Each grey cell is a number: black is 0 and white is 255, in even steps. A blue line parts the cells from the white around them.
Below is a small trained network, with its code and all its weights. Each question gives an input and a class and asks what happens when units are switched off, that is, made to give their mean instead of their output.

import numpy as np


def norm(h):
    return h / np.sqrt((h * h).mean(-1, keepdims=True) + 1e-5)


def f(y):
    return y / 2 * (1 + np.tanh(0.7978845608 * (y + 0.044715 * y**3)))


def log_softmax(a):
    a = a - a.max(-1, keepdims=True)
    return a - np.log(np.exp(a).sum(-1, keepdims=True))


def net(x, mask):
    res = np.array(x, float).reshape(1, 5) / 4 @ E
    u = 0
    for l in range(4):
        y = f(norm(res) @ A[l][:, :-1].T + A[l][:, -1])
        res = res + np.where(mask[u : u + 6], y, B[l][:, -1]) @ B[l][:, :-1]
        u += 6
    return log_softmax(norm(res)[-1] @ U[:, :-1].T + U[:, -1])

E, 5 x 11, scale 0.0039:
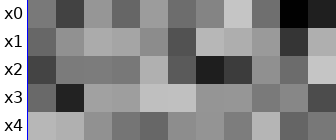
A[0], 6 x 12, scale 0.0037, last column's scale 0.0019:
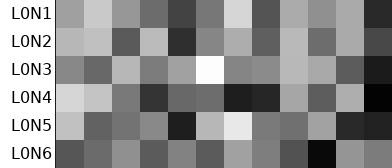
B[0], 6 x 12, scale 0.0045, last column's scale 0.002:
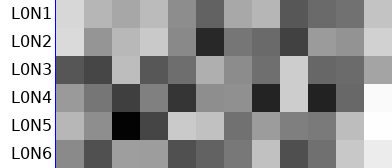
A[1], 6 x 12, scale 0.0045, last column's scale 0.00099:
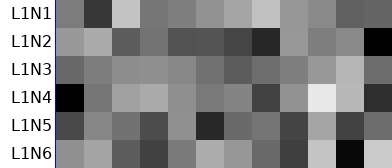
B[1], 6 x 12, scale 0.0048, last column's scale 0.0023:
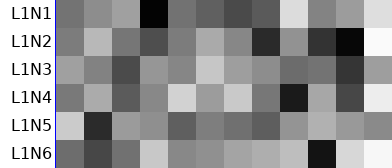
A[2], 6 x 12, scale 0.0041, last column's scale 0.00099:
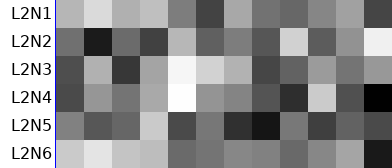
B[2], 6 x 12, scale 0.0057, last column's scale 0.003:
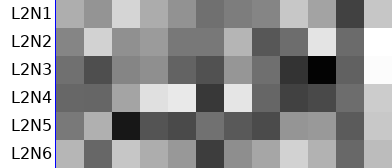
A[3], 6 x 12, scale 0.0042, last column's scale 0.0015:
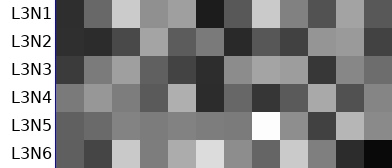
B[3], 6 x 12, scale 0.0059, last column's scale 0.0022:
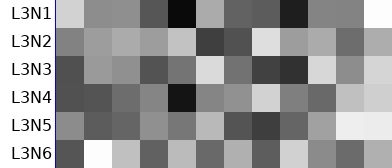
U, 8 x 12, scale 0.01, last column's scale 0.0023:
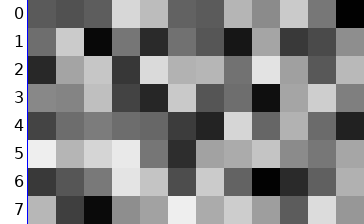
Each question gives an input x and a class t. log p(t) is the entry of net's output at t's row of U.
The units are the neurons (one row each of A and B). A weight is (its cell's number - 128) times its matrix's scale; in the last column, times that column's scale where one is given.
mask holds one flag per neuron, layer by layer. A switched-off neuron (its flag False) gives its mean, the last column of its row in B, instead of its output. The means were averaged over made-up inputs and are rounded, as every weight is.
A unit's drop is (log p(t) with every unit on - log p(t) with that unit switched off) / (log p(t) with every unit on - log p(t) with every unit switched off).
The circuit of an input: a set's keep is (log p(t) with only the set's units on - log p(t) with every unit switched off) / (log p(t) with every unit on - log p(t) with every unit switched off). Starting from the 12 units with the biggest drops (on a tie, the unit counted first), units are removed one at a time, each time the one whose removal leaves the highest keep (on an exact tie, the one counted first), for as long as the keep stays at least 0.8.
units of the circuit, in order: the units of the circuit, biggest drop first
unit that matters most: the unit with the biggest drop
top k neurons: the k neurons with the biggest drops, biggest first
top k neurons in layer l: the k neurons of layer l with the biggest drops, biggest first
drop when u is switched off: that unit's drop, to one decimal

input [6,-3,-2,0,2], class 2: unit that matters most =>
L1N1
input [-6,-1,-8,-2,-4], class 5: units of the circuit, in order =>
[L0N1, L2N6]
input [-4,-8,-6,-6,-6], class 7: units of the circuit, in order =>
[L1N6, L2N2]
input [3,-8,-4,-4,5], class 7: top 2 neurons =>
[L0N5, L1N6]
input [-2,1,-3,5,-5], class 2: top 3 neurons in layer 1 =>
[L1N1, L1N6, L1N3]
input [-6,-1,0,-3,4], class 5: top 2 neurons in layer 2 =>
[L2N6, L2N1]
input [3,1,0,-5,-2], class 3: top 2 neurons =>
[L0N6, L3N3]
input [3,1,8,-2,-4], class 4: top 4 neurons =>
[L3N2, L0N6, L3N4, L1N5]
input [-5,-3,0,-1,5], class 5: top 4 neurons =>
[L0N1, L0N2, L2N6, L2N1]
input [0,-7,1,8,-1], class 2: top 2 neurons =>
[L0N3, L3N6]
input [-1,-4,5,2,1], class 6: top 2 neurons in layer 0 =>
[L0N5, L0N1]
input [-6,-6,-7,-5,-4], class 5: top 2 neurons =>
[L0N2, L0N1]
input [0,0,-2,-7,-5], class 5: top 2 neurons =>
[L0N1, L0N2]
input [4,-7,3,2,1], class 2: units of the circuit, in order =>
[L3N6]
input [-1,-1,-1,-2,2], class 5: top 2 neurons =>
[L0N1, L0N2]
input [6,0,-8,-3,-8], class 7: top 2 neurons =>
[L0N5, L2N3]
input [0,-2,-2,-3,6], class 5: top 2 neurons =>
[L0N1, L0N2]
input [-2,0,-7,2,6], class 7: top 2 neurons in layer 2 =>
[L2N2, L2N4]
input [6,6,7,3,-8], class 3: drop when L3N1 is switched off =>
0.2
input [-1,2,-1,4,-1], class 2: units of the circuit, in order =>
[L1N1]
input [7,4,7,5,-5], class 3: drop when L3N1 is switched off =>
0.2
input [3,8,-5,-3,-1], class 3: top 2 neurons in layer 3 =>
[L3N1, L3N3]
